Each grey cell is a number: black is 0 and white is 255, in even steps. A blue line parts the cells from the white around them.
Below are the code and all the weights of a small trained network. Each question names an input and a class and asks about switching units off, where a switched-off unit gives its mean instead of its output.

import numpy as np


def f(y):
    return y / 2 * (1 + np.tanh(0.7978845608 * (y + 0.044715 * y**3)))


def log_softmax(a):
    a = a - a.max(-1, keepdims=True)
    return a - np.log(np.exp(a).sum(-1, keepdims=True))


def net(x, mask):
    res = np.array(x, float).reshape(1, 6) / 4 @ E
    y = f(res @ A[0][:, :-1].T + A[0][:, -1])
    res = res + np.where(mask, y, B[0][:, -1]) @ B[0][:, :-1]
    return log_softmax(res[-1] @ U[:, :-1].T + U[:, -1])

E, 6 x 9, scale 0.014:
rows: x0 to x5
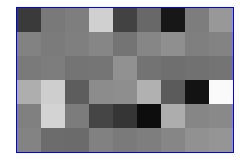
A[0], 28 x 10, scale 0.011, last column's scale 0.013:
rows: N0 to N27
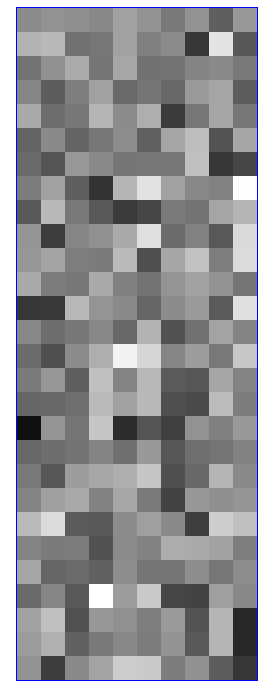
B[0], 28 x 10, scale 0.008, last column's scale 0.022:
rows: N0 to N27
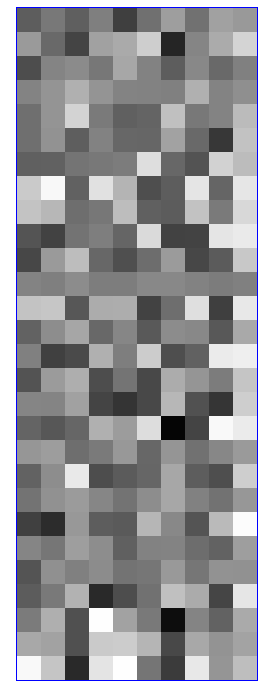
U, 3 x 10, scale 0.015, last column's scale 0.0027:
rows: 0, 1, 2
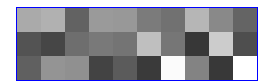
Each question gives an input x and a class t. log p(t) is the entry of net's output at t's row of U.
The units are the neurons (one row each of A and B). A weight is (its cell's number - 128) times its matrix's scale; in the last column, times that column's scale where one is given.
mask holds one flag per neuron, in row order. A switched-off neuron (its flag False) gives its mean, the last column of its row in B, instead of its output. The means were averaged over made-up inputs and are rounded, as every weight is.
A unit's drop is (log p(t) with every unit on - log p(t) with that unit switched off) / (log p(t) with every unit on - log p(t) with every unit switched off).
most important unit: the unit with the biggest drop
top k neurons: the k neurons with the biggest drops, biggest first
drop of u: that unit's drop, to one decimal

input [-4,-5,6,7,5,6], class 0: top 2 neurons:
N7, N9
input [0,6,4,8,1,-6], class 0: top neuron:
N1
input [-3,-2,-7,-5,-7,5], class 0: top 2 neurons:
N27, N12
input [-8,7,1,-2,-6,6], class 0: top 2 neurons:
N7, N27
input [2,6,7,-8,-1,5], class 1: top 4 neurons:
N6, N7, N8, N17
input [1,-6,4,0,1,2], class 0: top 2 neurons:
N9, N21
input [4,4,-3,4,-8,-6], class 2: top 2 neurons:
N24, N16
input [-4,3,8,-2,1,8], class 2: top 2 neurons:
N17, N27
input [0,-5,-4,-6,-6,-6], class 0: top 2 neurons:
N12, N27
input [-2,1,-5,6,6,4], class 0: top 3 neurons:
N8, N9, N17
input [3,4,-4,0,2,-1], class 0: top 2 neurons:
N9, N21
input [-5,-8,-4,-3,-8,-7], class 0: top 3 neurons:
N27, N7, N21
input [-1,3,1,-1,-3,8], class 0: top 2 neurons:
N21, N17
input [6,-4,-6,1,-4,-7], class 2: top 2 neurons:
N24, N16
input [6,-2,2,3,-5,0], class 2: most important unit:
N24
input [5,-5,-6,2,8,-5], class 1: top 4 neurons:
N17, N7, N12, N27
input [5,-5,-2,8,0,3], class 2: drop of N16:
0.4
